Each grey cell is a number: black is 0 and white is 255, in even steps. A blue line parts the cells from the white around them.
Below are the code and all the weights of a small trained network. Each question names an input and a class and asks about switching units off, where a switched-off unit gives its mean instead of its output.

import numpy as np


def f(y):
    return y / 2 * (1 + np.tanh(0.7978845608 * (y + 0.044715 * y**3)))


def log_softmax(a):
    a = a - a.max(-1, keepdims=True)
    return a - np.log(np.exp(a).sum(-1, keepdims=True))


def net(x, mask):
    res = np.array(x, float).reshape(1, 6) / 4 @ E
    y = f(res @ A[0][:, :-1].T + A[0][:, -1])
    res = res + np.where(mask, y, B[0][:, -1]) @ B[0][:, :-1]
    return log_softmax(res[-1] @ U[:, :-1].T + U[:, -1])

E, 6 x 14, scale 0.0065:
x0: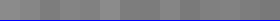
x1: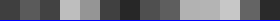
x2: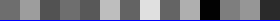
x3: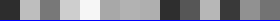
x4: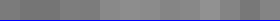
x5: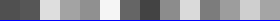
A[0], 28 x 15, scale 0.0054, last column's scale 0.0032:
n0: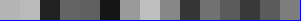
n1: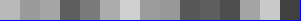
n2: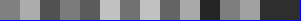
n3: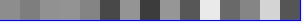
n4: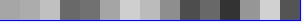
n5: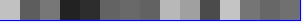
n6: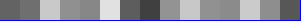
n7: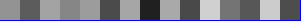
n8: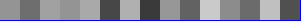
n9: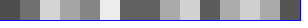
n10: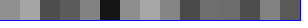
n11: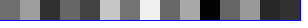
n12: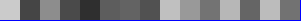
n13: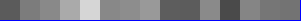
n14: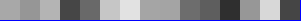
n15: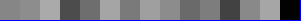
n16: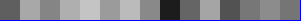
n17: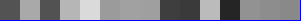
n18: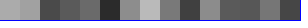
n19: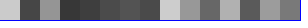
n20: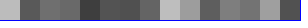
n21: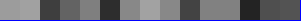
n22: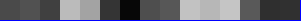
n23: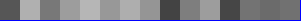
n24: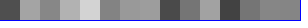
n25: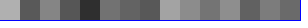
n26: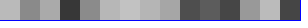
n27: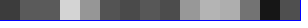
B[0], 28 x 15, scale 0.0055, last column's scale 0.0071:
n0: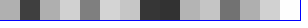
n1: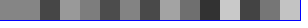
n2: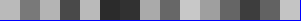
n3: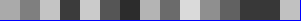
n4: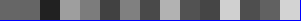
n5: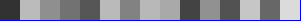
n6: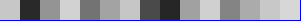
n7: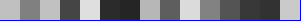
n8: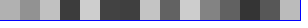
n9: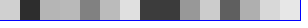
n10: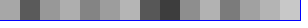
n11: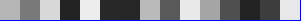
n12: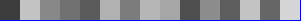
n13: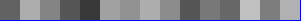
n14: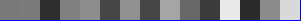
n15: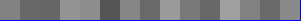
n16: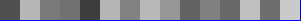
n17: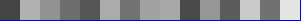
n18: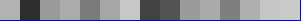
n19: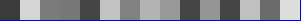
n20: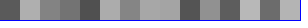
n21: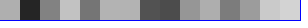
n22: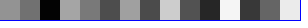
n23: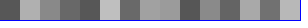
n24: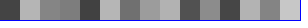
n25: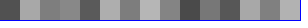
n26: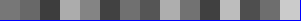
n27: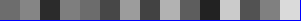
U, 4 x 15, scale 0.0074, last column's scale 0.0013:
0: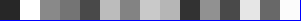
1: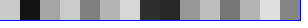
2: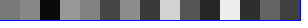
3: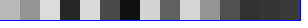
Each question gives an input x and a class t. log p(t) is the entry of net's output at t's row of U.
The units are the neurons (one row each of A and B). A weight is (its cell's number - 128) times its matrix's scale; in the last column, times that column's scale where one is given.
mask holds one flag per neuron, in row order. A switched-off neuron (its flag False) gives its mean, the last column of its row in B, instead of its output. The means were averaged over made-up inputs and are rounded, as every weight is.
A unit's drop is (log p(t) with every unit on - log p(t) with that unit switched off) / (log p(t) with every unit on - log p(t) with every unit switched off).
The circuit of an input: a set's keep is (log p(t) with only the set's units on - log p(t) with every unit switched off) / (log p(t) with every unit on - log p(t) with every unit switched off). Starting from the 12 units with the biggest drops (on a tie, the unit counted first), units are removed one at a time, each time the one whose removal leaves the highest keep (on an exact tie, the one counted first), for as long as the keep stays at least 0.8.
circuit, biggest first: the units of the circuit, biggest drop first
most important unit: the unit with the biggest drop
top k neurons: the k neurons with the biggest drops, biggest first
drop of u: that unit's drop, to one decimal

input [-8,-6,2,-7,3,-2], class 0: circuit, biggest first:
n5
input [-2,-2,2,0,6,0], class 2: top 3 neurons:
n7, n3, n8
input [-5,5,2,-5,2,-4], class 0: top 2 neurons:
n5, n19
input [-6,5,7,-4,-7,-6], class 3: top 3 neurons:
n11, n2, n9
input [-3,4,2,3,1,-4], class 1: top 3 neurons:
n0, n4, n14
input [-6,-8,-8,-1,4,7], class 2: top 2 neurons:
n14, n4
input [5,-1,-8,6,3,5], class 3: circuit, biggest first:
n7, n3
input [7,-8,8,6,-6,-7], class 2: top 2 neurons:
n4, n14
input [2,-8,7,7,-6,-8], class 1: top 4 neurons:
n0, n18, n10, n21
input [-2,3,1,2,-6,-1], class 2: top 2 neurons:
n19, n5
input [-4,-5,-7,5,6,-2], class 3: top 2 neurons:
n7, n3
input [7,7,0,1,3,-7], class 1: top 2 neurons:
n0, n21
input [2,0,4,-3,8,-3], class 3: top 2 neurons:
n11, n9
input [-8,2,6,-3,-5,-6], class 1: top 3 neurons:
n0, n21, n18
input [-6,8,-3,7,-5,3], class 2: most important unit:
n22
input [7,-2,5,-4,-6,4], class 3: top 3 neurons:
n11, n2, n0
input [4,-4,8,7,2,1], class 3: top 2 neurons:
n11, n2
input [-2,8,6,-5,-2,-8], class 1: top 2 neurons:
n0, n21
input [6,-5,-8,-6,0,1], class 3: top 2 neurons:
n7, n3
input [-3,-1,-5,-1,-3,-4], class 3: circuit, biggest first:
n7
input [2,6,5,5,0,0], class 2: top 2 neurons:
n22, n27
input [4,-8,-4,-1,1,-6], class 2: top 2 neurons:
n4, n14
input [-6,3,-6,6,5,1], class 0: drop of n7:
-0.1
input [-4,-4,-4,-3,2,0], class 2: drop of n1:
0.2
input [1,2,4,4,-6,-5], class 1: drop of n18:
0.1
